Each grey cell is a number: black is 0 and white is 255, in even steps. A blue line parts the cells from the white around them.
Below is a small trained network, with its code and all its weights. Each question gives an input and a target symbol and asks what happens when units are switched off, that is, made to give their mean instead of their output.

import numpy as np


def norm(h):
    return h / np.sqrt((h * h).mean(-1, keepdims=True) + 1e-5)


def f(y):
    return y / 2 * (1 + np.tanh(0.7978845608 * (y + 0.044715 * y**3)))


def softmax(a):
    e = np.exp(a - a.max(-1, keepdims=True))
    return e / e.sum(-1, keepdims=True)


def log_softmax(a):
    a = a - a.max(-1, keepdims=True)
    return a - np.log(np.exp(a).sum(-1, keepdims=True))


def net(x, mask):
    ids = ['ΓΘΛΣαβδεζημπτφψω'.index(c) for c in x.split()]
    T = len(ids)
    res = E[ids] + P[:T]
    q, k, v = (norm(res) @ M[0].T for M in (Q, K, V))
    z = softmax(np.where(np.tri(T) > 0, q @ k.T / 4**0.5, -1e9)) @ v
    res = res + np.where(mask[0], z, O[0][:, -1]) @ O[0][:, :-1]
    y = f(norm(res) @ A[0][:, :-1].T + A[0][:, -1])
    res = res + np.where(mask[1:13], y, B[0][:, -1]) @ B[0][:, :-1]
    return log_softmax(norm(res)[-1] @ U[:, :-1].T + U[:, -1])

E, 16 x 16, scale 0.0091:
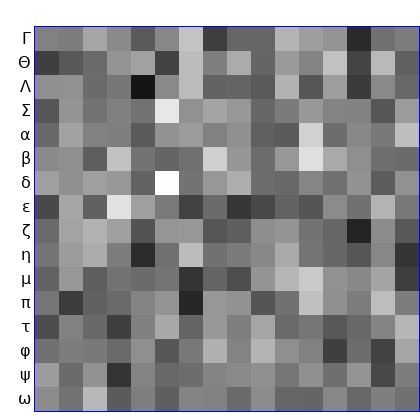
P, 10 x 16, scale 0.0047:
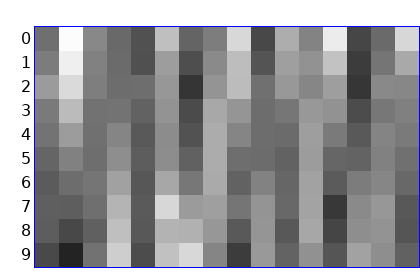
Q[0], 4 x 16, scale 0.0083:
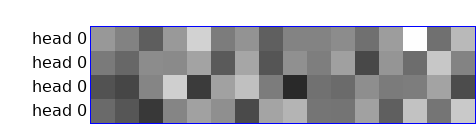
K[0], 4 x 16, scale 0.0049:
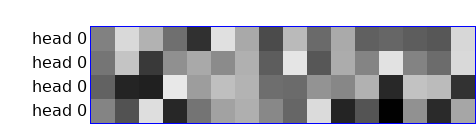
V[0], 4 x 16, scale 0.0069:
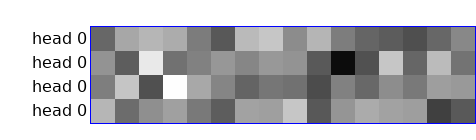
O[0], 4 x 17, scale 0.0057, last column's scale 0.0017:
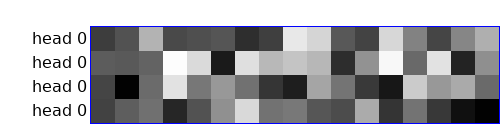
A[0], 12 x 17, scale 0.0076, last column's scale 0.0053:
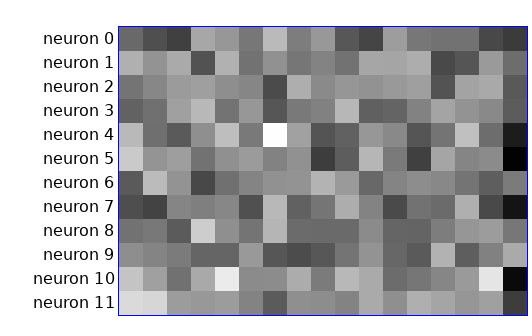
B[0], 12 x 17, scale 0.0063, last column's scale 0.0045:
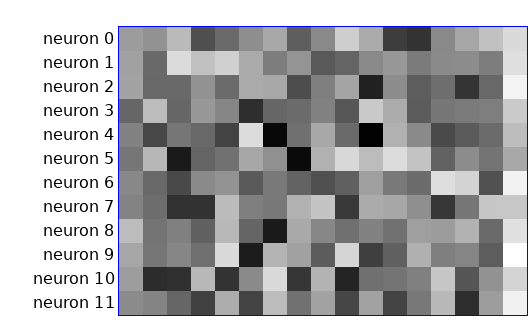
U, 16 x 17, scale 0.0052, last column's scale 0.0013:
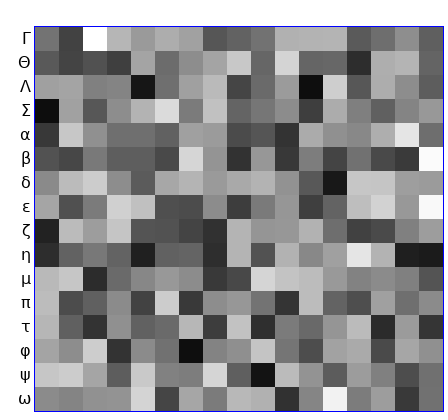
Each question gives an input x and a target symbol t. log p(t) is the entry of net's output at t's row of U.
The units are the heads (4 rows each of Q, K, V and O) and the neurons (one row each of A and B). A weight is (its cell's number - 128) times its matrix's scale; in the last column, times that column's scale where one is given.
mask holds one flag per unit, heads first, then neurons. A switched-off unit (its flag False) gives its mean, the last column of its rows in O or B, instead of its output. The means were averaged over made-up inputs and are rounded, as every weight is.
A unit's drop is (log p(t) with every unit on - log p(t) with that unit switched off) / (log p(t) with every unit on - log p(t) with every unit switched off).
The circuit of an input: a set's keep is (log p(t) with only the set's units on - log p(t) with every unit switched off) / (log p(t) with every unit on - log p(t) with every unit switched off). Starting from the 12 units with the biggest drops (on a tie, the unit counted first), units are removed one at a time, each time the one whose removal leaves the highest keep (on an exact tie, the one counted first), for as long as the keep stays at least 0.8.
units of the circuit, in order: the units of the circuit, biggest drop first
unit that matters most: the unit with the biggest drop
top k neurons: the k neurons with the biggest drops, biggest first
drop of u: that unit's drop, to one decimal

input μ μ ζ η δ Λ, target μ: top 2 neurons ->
neuron 5; neuron 9
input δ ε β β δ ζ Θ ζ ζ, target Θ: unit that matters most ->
neuron 7
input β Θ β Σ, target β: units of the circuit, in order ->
head 0; neuron 9
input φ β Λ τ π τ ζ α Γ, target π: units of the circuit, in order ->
neuron 4; head 0
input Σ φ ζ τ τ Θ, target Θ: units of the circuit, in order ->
neuron 7; neuron 0
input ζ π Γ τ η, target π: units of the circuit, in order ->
head 0; neuron 4
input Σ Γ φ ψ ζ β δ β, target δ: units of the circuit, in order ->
neuron 0; head 0
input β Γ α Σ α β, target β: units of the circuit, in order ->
head 0; neuron 9
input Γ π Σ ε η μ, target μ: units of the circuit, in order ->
head 0; neuron 5
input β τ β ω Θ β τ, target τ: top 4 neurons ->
neuron 10; neuron 11; neuron 2; neuron 9
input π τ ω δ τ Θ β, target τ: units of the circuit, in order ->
head 0; neuron 11; neuron 2
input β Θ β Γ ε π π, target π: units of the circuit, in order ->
neuron 4; head 0
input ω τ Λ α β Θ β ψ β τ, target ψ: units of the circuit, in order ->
head 0; neuron 1
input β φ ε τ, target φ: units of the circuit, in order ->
head 0
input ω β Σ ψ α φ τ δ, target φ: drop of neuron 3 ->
0.0
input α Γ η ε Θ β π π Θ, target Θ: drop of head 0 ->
0.1
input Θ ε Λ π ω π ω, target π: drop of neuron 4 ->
0.6
